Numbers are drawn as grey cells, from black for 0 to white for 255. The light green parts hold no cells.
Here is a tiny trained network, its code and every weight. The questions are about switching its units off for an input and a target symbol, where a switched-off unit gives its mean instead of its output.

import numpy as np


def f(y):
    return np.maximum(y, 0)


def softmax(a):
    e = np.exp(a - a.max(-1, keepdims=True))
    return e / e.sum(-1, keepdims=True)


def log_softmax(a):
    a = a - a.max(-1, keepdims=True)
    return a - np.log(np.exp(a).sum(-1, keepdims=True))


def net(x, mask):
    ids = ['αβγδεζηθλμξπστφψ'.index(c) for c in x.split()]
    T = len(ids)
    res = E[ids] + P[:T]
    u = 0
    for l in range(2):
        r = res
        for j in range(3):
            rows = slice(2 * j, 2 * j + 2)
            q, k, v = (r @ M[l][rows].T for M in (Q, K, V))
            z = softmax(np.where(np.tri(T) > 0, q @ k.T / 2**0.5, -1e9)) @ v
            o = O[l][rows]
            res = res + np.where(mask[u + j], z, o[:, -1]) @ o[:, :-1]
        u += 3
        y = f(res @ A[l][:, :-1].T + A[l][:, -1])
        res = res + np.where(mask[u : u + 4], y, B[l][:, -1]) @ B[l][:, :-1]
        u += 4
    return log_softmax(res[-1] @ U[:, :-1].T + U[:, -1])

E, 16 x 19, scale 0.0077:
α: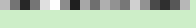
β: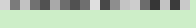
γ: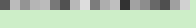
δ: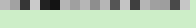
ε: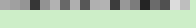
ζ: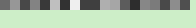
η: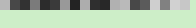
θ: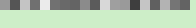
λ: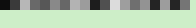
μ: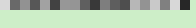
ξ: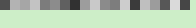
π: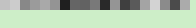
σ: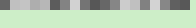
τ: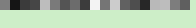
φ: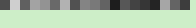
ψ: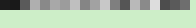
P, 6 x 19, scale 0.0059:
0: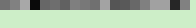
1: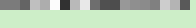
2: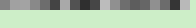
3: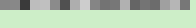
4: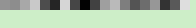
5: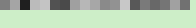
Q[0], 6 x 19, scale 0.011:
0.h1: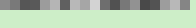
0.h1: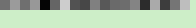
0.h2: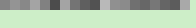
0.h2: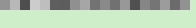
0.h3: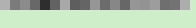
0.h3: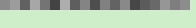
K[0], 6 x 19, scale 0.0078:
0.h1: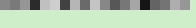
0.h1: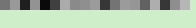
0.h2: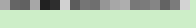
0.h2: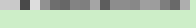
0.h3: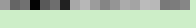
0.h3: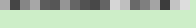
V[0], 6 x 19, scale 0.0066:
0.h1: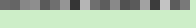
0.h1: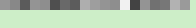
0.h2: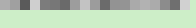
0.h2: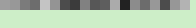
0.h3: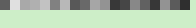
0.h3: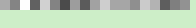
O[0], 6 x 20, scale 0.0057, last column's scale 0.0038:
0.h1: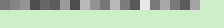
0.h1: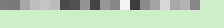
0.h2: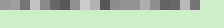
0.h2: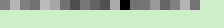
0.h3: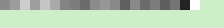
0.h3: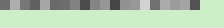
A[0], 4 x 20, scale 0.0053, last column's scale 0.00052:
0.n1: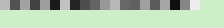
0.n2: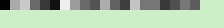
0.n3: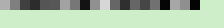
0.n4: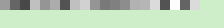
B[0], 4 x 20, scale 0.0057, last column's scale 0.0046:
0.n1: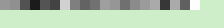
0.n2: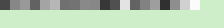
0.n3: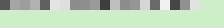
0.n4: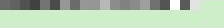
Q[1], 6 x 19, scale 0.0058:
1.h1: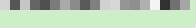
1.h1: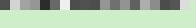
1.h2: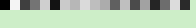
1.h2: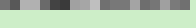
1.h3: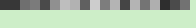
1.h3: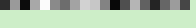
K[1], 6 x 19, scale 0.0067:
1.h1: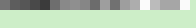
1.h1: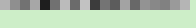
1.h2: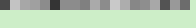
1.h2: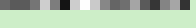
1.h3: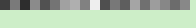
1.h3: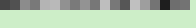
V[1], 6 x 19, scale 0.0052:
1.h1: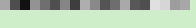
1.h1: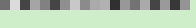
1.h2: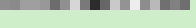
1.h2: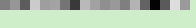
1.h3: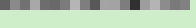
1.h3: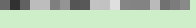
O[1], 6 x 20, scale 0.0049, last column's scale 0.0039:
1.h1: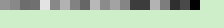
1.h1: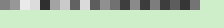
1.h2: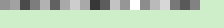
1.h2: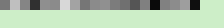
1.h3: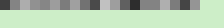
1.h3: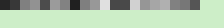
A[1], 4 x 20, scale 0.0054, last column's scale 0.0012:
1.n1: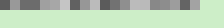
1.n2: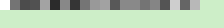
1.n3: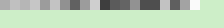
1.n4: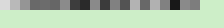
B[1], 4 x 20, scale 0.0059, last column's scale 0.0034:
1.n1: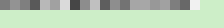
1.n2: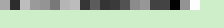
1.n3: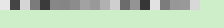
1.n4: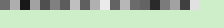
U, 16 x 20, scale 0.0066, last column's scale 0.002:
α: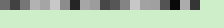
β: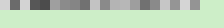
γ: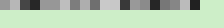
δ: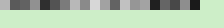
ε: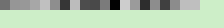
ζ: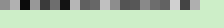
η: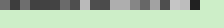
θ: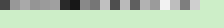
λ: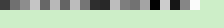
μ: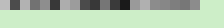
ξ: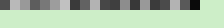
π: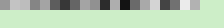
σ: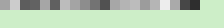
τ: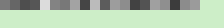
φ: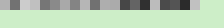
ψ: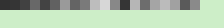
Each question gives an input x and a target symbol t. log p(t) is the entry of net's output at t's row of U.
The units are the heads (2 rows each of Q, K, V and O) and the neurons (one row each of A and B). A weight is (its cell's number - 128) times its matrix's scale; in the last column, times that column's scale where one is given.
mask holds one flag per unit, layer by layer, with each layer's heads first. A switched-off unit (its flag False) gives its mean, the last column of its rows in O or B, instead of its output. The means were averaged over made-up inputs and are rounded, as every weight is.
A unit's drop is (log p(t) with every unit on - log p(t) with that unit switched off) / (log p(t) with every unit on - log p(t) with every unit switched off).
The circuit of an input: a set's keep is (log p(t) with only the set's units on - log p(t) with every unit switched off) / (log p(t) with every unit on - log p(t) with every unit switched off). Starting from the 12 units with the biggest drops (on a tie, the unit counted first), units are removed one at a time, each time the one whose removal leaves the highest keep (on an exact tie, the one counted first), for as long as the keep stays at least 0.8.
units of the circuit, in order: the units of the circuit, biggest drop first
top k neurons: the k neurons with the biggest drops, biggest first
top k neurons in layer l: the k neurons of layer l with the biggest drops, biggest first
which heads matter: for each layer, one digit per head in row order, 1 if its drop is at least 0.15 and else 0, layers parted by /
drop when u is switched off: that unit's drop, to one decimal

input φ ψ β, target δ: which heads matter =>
000 / 000
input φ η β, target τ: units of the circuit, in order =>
1.h1, 0.h3
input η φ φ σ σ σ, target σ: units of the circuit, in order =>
1.h2
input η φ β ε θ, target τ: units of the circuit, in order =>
1.h1, 0.h3
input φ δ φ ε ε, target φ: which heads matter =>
010 / 100
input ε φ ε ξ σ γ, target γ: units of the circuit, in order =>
1.h2, 0.n4, 0.h2
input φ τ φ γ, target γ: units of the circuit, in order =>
1.h2, 0.n4
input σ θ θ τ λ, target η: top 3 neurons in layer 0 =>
0.n2, 0.n1, 0.n3
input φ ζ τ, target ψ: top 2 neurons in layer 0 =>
0.n3, 0.n1
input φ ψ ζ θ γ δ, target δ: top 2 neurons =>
0.n4, 1.n2
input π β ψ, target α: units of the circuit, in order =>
0.n2, 0.h1, 0.n3, 1.h3
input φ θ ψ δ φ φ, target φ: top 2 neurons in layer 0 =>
0.n1, 0.n2
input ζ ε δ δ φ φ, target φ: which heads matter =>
000 / 100
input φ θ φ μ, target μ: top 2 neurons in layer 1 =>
1.n2, 1.n4
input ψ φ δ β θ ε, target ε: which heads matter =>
100 / 000
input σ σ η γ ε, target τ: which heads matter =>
001 / 100
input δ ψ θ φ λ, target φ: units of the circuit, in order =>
1.h1, 0.h2
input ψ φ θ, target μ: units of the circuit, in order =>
0.n1, 1.n2, 0.n3
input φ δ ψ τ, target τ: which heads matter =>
100 / 100
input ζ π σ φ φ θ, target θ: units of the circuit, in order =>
0.h1
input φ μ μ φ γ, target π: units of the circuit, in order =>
0.h2
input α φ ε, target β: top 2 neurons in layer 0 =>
0.n3, 0.n1
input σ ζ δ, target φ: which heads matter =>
000 / 100
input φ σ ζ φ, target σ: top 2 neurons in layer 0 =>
0.n2, 0.n4
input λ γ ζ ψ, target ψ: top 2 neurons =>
0.n4, 0.n2
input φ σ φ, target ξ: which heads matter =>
100 / 000
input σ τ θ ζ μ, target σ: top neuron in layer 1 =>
1.n1
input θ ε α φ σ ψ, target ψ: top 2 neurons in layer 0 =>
0.n4, 0.n2
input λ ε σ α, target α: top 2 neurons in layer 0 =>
0.n4, 0.n1
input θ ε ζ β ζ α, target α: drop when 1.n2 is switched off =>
0.4
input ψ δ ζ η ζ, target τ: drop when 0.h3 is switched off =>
0.8
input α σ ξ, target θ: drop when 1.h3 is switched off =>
0.2
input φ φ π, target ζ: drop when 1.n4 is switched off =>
1.1
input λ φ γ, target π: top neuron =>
0.n2
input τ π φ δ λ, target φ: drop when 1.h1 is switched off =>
1.2
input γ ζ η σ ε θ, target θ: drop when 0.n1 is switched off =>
0.1
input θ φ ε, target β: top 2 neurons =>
0.n3, 1.n3
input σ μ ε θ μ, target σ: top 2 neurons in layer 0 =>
0.n3, 0.n1
